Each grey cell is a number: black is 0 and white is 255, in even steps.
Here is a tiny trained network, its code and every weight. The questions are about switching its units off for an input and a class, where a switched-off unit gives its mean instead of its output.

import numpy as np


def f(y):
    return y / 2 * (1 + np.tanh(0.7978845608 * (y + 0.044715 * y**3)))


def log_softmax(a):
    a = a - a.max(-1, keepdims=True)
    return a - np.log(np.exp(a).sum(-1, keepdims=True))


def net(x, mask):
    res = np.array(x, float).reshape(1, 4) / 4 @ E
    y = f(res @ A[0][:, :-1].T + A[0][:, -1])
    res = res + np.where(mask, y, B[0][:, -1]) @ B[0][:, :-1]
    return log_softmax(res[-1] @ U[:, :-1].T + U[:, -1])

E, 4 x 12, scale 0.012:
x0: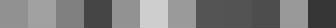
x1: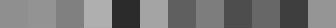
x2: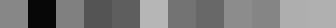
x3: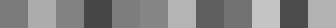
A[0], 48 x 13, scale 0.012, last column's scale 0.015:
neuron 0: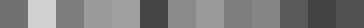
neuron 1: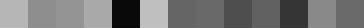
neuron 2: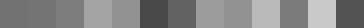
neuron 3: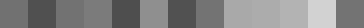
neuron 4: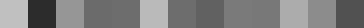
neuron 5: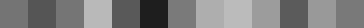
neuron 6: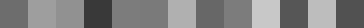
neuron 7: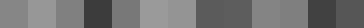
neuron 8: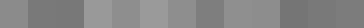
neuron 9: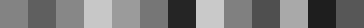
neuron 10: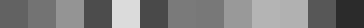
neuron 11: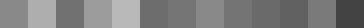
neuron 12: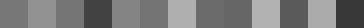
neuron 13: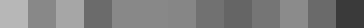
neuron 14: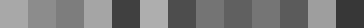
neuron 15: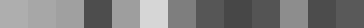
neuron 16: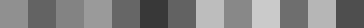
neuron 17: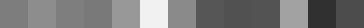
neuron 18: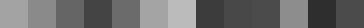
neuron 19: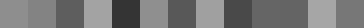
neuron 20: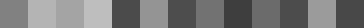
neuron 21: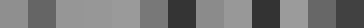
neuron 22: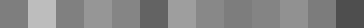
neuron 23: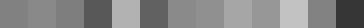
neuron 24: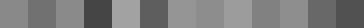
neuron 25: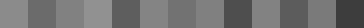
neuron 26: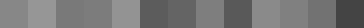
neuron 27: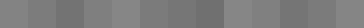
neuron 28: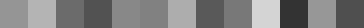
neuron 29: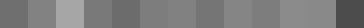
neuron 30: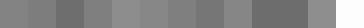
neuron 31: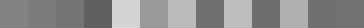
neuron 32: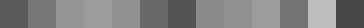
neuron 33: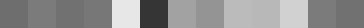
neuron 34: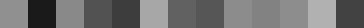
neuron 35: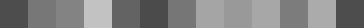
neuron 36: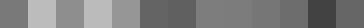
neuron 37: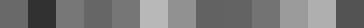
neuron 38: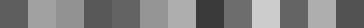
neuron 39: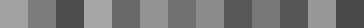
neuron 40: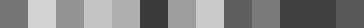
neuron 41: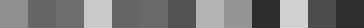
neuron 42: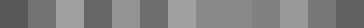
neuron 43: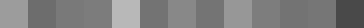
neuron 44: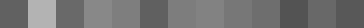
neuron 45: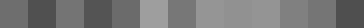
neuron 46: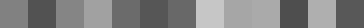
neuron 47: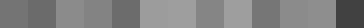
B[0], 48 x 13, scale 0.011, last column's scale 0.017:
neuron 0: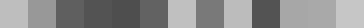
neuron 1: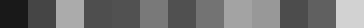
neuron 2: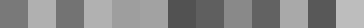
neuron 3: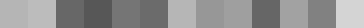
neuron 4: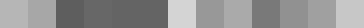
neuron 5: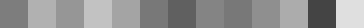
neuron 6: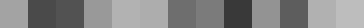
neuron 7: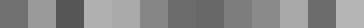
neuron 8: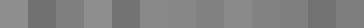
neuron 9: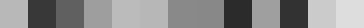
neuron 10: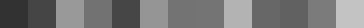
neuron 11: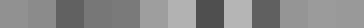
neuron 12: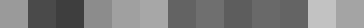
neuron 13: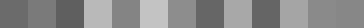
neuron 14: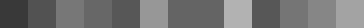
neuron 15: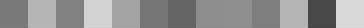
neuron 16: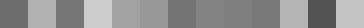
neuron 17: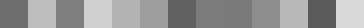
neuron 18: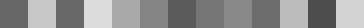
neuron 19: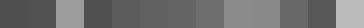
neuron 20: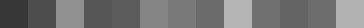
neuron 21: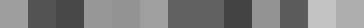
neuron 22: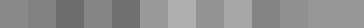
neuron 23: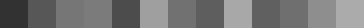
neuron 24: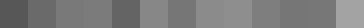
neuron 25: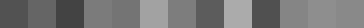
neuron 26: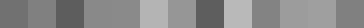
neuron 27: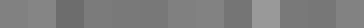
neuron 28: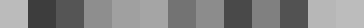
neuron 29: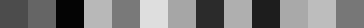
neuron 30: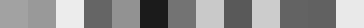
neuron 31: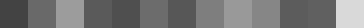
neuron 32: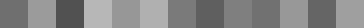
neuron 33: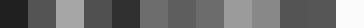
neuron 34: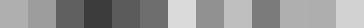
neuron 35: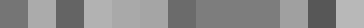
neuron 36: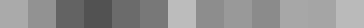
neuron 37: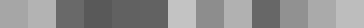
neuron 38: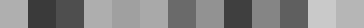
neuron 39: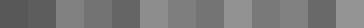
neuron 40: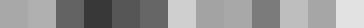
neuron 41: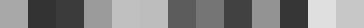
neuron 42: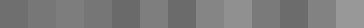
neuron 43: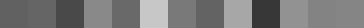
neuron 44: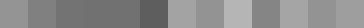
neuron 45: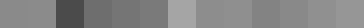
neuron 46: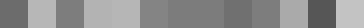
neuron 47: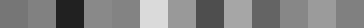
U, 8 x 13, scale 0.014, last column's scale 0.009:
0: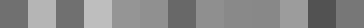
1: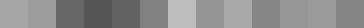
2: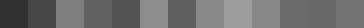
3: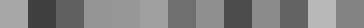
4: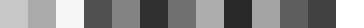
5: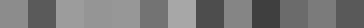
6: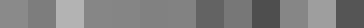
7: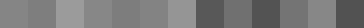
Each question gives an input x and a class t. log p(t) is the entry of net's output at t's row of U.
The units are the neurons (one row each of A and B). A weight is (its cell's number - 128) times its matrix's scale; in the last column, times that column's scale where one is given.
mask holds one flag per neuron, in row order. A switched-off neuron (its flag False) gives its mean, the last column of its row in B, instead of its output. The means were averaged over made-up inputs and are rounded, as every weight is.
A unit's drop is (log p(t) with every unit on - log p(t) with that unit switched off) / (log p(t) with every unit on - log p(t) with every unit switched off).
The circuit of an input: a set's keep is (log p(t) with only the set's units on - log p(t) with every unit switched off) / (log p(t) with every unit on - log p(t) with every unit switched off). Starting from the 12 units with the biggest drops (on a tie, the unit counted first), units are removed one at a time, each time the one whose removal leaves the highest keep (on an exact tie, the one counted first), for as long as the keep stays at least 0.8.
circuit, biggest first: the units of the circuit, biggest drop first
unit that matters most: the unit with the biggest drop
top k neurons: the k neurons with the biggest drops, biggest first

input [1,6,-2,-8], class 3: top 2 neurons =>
[neuron 9; neuron 41]
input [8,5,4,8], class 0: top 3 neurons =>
[neuron 18; neuron 15; neuron 17]
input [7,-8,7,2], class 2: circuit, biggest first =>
[neuron 31]
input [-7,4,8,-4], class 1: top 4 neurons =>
[neuron 34; neuron 3; neuron 4; neuron 37]
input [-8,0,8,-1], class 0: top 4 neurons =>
[neuron 5; neuron 16; neuron 46; neuron 2]
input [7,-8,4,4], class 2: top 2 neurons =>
[neuron 31; neuron 10]
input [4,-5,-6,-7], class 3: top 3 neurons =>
[neuron 9; neuron 41; neuron 21]
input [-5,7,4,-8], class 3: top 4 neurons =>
[neuron 41; neuron 9; neuron 33; neuron 21]
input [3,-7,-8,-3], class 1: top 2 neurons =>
[neuron 40; neuron 0]
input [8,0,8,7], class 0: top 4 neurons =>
[neuron 18; neuron 15; neuron 17; neuron 7]
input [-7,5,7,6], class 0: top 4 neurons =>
[neuron 16; neuron 46; neuron 5; neuron 2]
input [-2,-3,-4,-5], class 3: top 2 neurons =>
[neuron 9; neuron 41]
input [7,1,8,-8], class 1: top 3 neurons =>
[neuron 4; neuron 34; neuron 37]
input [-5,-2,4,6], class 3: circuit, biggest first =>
[neuron 6]
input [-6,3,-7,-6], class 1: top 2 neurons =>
[neuron 40; neuron 0]
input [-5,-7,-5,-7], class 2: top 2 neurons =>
[neuron 33; neuron 10]
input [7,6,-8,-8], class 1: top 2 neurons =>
[neuron 40; neuron 36]
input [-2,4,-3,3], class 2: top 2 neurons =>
[neuron 20; neuron 1]
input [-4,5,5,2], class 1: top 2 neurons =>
[neuron 34; neuron 3]
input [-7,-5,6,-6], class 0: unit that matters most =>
neuron 5
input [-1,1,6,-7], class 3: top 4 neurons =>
[neuron 41; neuron 9; neuron 21; neuron 40]
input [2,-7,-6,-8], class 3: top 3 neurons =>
[neuron 9; neuron 41; neuron 21]
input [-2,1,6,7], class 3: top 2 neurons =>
[neuron 38; neuron 6]
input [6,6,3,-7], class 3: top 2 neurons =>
[neuron 41; neuron 9]
